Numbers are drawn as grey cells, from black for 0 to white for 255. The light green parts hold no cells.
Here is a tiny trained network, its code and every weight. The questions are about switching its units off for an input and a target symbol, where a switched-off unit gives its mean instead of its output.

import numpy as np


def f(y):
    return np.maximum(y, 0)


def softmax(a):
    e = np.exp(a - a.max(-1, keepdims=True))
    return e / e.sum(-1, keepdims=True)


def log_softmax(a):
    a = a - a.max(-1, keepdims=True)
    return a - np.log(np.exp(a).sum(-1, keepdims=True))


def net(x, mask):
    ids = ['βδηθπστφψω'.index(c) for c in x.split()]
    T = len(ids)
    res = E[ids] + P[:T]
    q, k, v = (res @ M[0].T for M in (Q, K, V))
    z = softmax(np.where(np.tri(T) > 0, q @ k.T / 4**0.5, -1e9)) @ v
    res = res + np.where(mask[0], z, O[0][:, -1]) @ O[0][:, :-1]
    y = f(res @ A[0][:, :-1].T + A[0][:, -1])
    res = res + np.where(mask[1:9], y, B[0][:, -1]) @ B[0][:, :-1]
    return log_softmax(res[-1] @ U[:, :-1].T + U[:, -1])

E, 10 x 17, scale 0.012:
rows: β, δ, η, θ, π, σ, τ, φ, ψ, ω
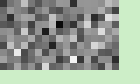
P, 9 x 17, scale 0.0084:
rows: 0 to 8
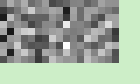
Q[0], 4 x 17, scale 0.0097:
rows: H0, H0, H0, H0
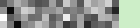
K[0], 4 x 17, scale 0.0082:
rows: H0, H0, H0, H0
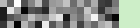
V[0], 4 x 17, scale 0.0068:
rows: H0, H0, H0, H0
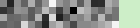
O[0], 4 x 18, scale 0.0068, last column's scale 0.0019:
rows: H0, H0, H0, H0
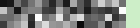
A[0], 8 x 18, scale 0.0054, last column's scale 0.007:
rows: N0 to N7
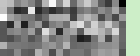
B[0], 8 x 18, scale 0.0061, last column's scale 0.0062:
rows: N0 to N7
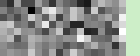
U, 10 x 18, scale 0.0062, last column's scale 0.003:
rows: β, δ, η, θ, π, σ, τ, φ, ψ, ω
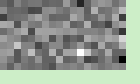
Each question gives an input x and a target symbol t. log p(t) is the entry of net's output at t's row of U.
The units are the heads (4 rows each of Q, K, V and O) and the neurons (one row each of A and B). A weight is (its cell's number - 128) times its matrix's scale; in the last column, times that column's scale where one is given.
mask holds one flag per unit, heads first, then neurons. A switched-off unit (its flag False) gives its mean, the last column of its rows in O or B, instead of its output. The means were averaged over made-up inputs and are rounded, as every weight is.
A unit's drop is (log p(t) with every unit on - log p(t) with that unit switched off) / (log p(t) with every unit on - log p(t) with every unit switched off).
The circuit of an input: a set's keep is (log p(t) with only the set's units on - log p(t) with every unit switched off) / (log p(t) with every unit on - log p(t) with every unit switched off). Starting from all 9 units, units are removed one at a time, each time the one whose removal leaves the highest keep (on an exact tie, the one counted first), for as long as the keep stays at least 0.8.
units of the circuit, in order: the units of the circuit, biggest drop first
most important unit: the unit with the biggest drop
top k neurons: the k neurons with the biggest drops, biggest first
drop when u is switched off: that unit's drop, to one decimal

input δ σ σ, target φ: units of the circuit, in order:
[H0]
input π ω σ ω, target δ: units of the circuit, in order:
[H0 N1]
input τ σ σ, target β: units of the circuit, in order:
[N0 H0 N2]
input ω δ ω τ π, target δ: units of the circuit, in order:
[H0 N1]
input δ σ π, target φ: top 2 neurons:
[N2 N3]
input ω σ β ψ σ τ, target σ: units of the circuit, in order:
[H0 N3]
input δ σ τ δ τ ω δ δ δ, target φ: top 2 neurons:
[N2 N3]
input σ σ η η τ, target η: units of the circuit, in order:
[H0 N5]
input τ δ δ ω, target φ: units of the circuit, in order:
[H0 N2]
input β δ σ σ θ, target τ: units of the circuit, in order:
[H0 N4]
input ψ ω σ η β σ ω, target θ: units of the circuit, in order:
[H0 N5]
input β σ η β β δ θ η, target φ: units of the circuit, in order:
[H0 N2]
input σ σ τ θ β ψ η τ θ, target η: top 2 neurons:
[N5 N7]
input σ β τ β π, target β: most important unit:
N0
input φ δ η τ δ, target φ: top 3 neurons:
[N2 N0 N3]
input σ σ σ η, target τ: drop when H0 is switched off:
1.2
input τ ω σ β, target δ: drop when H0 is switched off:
1.0
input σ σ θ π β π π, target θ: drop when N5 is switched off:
0.4
